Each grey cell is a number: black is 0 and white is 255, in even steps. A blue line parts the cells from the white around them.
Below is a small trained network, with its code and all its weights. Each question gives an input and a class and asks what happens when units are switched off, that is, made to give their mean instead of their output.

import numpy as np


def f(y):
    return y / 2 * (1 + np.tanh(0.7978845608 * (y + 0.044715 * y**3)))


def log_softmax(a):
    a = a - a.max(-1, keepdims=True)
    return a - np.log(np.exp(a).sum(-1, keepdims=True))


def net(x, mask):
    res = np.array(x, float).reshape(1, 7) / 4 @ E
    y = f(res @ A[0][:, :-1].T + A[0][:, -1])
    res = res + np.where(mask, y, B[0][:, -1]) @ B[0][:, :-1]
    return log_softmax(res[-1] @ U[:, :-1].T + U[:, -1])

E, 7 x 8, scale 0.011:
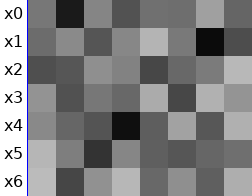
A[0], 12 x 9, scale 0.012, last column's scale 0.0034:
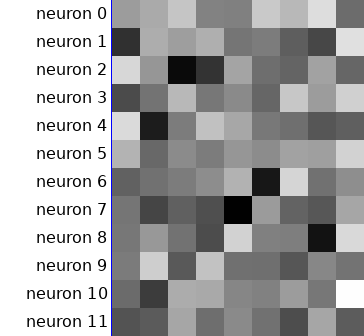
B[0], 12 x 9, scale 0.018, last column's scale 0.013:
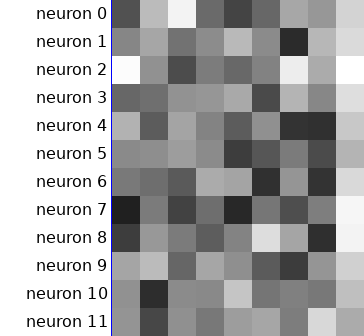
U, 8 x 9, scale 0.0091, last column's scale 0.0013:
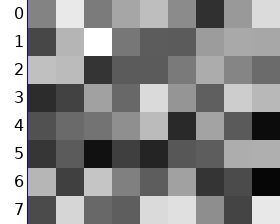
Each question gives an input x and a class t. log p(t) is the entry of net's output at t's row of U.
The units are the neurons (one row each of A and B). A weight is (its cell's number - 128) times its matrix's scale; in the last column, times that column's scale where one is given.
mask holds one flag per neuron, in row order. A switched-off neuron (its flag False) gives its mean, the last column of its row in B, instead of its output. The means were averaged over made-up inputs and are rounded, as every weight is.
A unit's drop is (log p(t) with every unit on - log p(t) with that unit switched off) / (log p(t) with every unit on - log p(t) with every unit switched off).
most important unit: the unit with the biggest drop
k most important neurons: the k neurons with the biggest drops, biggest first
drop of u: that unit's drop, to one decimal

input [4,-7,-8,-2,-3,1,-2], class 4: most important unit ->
neuron 6
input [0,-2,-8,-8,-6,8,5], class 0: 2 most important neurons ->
(neuron 9; neuron 1)
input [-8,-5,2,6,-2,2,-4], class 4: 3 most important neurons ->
(neuron 6; neuron 3; neuron 11)
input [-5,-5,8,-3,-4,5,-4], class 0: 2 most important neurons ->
(neuron 9; neuron 1)
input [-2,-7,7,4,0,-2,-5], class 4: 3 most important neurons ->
(neuron 6; neuron 3; neuron 10)
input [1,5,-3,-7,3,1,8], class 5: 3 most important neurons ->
(neuron 7; neuron 10; neuron 5)
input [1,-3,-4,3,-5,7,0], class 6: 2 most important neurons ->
(neuron 4; neuron 3)
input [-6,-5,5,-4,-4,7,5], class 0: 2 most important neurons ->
(neuron 9; neuron 3)
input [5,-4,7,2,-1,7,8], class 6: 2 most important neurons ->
(neuron 4; neuron 10)
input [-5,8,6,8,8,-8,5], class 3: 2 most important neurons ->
(neuron 11; neuron 7)
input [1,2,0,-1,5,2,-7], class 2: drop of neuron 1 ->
0.1
